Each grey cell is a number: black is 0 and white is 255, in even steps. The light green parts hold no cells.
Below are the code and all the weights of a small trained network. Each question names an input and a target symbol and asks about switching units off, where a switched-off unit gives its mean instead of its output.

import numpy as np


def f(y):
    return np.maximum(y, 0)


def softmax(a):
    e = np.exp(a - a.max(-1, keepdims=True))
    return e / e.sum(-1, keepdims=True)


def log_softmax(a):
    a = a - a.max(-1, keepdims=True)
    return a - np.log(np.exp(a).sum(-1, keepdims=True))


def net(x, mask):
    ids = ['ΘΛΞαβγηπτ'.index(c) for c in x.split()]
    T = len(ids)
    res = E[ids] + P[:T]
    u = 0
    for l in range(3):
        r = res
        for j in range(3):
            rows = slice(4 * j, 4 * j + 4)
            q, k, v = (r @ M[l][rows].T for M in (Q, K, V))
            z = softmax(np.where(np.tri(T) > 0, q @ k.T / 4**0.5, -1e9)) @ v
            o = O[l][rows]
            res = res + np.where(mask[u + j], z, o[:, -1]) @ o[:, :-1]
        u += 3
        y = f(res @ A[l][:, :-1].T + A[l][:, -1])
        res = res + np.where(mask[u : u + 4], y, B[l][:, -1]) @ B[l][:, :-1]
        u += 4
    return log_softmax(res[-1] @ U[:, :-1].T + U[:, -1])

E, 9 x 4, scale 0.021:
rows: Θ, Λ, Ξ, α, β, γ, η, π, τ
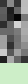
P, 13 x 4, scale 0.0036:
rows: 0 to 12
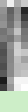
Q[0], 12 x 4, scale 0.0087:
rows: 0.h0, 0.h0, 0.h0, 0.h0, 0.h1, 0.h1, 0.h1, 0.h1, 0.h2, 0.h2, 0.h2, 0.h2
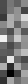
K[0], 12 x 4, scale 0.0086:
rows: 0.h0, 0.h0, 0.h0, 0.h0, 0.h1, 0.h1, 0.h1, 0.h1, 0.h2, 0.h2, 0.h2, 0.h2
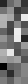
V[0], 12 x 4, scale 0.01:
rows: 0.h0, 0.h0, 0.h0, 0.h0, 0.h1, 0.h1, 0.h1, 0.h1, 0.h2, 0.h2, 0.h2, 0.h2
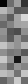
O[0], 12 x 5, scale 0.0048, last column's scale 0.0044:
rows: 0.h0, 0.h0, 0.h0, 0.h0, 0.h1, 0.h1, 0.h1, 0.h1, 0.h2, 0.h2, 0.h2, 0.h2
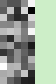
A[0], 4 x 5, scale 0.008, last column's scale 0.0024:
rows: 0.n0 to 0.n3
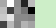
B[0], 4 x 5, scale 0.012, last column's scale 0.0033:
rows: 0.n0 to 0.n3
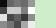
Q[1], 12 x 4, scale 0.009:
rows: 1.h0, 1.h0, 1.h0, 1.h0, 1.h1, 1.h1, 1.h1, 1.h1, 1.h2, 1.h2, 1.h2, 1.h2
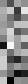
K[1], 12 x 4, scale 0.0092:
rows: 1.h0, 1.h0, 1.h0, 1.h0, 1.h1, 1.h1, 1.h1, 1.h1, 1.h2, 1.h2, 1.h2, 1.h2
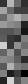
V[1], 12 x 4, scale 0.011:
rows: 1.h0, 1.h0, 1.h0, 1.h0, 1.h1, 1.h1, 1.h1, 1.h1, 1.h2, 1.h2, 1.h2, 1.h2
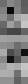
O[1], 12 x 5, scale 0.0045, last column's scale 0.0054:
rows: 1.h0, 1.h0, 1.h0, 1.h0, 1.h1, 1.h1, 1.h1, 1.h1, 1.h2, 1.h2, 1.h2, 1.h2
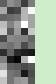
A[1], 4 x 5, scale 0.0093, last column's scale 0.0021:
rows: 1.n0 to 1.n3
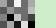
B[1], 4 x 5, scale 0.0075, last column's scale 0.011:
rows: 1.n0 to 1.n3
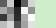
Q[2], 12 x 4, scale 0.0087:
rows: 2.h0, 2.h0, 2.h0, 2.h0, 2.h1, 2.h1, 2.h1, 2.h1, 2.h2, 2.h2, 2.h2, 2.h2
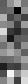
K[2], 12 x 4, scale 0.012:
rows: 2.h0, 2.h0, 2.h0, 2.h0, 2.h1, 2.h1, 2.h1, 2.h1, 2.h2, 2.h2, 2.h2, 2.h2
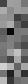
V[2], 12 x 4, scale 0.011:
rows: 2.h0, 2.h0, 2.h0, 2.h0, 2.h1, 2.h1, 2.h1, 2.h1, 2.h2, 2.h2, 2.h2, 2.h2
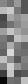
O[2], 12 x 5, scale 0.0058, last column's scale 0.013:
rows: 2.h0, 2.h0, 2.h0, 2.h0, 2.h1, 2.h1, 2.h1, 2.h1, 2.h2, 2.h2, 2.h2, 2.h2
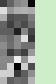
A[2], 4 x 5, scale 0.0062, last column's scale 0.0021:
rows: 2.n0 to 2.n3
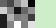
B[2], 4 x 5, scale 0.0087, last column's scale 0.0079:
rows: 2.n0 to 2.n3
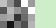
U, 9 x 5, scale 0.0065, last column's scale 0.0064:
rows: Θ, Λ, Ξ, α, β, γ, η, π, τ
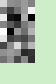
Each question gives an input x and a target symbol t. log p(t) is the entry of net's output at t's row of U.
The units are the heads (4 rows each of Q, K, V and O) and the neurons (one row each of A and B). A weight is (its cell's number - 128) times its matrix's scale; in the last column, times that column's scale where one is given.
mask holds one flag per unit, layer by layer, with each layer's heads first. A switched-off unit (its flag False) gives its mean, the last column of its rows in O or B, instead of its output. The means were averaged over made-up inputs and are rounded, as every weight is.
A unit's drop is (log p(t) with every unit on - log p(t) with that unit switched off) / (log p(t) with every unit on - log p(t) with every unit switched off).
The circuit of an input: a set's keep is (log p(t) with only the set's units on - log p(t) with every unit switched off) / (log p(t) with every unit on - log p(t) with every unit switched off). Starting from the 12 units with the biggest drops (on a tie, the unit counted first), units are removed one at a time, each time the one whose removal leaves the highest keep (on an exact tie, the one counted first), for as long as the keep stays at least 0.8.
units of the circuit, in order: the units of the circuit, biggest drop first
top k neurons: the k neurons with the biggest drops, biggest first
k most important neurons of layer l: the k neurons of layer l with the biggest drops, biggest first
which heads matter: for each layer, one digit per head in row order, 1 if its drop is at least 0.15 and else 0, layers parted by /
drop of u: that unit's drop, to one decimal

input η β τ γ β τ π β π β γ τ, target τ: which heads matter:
101 / 010 / 001
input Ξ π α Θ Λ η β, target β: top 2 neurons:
0.n1; 1.n0
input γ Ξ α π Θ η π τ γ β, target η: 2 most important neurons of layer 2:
2.n0; 2.n2
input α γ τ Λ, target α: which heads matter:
100 / 001 / 100
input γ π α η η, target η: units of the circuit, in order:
0.h2; 2.h2; 1.h2
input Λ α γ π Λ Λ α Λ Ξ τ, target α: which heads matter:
000 / 011 / 100
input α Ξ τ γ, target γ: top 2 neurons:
1.n2; 0.n3
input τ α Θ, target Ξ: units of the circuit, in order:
2.h2
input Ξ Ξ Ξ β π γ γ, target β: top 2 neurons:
0.n1; 2.n1
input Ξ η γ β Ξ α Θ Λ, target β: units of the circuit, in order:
2.h2; 1.h2
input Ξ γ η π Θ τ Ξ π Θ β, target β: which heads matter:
100 / 010 / 001
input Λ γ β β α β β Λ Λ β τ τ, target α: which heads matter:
000 / 010 / 100
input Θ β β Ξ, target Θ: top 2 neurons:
1.n3; 0.n3
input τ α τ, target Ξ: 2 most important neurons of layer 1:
1.n0; 1.n1
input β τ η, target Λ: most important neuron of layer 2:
2.n3
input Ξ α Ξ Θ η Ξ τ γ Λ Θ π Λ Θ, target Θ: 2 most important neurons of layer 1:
1.n3; 1.n2
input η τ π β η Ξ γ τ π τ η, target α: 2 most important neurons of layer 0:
0.n1; 0.n3
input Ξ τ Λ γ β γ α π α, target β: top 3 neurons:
0.n1; 2.n3; 2.n1
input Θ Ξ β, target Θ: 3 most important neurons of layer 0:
0.n3; 0.n1; 0.n2
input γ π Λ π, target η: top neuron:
0.n2
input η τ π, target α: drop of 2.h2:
0.2
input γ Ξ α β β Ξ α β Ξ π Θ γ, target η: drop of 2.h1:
0.2
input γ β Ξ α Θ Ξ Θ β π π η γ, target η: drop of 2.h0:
0.1
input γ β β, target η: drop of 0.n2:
0.8
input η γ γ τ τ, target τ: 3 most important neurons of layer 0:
0.n1; 0.n3; 0.n0
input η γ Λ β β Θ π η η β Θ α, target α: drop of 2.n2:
0.1
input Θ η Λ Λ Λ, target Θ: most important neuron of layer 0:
0.n3
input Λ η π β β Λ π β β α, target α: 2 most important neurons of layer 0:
0.n1; 0.n3
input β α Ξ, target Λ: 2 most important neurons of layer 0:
0.n1; 0.n2
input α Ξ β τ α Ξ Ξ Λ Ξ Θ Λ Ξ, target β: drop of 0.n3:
0.0
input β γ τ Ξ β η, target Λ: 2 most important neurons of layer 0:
0.n1; 0.n2
